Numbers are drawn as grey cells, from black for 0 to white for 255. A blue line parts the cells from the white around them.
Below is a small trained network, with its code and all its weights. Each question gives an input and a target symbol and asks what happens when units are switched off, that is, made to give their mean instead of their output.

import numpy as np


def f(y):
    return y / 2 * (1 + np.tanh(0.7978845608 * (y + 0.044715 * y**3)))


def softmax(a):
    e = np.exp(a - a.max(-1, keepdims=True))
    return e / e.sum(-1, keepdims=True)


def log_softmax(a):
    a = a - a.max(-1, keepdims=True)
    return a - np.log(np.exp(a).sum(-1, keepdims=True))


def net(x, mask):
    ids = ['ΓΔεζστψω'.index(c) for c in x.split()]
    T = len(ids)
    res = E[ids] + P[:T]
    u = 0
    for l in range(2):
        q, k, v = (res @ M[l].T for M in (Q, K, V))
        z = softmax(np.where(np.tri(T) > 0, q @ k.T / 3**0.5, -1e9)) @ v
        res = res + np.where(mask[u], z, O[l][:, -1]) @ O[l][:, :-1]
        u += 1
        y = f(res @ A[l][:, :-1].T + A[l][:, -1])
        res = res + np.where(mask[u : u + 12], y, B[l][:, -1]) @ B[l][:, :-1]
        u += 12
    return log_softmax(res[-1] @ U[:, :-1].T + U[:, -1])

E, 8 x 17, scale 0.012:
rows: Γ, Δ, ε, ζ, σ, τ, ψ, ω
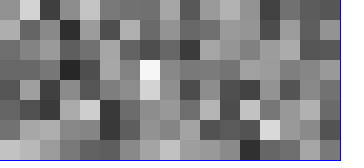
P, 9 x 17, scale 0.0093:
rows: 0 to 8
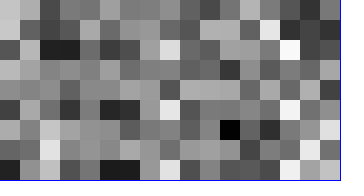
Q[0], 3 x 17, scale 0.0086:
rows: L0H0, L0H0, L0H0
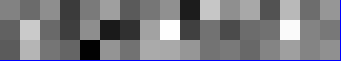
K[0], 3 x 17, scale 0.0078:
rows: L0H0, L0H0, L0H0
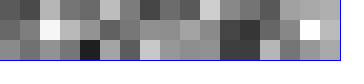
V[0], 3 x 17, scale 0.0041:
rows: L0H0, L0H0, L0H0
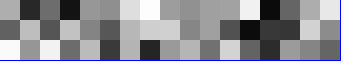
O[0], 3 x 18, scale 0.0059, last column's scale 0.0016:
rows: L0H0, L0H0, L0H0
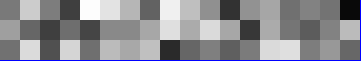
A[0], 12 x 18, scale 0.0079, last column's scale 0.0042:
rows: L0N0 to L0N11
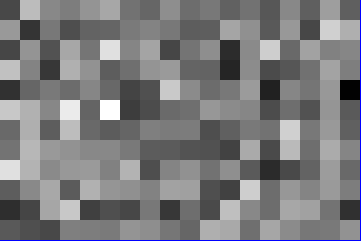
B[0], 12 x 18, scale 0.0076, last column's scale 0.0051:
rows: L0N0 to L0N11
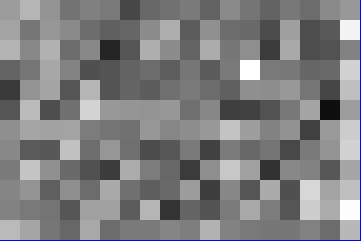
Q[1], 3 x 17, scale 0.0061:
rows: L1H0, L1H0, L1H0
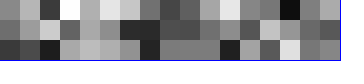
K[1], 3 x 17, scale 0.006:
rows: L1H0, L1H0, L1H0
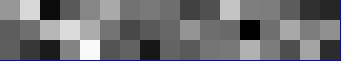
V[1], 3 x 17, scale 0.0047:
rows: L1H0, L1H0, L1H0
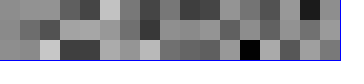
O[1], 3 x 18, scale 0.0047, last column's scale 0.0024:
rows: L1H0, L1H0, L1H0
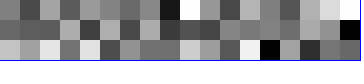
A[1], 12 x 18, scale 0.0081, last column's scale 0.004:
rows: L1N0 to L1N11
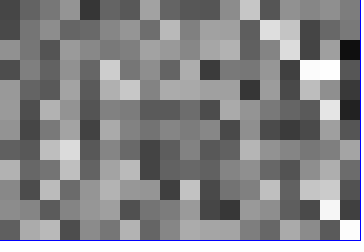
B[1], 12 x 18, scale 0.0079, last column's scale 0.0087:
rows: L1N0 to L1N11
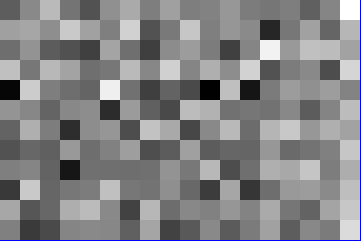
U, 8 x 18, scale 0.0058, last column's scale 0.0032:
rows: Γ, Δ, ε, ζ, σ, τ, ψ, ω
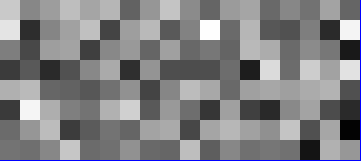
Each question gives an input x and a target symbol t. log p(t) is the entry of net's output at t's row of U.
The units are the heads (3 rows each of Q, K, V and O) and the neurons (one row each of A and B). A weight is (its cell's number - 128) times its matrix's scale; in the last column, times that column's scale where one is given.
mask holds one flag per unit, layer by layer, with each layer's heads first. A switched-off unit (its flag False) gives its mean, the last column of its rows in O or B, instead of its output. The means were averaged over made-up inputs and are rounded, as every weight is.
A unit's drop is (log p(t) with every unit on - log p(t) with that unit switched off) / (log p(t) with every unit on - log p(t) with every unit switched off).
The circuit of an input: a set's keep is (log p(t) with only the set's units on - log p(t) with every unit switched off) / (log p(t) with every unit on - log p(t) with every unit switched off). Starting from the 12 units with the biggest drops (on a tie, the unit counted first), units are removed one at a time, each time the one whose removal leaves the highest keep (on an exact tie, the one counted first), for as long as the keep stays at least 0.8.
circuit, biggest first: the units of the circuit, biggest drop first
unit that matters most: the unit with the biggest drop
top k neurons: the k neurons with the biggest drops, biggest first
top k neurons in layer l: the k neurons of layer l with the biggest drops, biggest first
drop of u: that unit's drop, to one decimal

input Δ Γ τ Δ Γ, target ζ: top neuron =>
L1N3
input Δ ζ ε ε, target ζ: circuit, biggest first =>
L0N7, L1N8, L0H0
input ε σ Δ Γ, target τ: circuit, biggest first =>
L0N5, L0N8
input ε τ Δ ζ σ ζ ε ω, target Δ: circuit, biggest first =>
L1H0, L1N11
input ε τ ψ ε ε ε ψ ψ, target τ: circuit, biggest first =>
L1N9, L0N10, L0H0, L1N3
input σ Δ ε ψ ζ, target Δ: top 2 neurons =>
L0N10, L0N7
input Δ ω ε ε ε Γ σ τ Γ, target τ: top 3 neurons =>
L1N1, L0N4, L1N10
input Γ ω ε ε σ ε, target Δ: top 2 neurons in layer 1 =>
L1N1, L1N11
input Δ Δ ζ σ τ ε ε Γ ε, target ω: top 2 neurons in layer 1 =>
L1N5, L1N7
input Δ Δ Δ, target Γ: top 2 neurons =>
L1N3, L1N10
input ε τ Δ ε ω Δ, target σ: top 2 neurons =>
L1N2, L1N1
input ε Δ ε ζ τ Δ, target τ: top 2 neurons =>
L1N1, L0N4
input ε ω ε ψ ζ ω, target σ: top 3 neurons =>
L1N2, L1N1, L0N10
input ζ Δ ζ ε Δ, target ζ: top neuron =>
L1N11
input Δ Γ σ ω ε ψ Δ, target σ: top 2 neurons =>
L1N8, L1N3
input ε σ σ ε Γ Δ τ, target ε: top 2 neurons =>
L0N3, L1N3
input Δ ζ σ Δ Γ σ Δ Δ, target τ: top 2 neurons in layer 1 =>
L1N3, L1N9
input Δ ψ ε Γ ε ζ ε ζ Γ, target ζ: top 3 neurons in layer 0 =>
L0N4, L0N10, L0N9
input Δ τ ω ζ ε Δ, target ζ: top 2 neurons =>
L0N9, L0N4
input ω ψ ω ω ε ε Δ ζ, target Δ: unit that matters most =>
L0N2
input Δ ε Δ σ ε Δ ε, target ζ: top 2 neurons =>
L1N6, L0N7
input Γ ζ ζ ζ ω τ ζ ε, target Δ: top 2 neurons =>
L0N7, L0N10
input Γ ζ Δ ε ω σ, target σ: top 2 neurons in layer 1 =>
L1N2, L1N1
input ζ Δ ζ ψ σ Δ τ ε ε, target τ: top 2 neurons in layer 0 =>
L0N4, L0N10
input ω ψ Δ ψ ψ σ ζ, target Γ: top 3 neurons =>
L0N9, L1N3, L1N10
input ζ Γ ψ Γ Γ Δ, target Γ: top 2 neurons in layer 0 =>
L0N9, L0N7
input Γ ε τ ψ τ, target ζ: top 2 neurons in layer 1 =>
L1N4, L1N3
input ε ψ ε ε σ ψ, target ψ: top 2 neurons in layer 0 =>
L0N10, L0N6
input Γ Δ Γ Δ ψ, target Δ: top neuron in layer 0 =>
L0N7
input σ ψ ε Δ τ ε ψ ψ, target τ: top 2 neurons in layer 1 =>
L1N9, L1N3
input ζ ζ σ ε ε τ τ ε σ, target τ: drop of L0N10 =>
0.1
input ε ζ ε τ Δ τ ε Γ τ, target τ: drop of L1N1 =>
0.5
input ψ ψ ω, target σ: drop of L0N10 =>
0.2
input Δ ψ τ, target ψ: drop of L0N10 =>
0.1
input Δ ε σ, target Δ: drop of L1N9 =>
0.1
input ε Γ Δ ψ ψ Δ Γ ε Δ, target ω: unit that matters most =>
L0N7
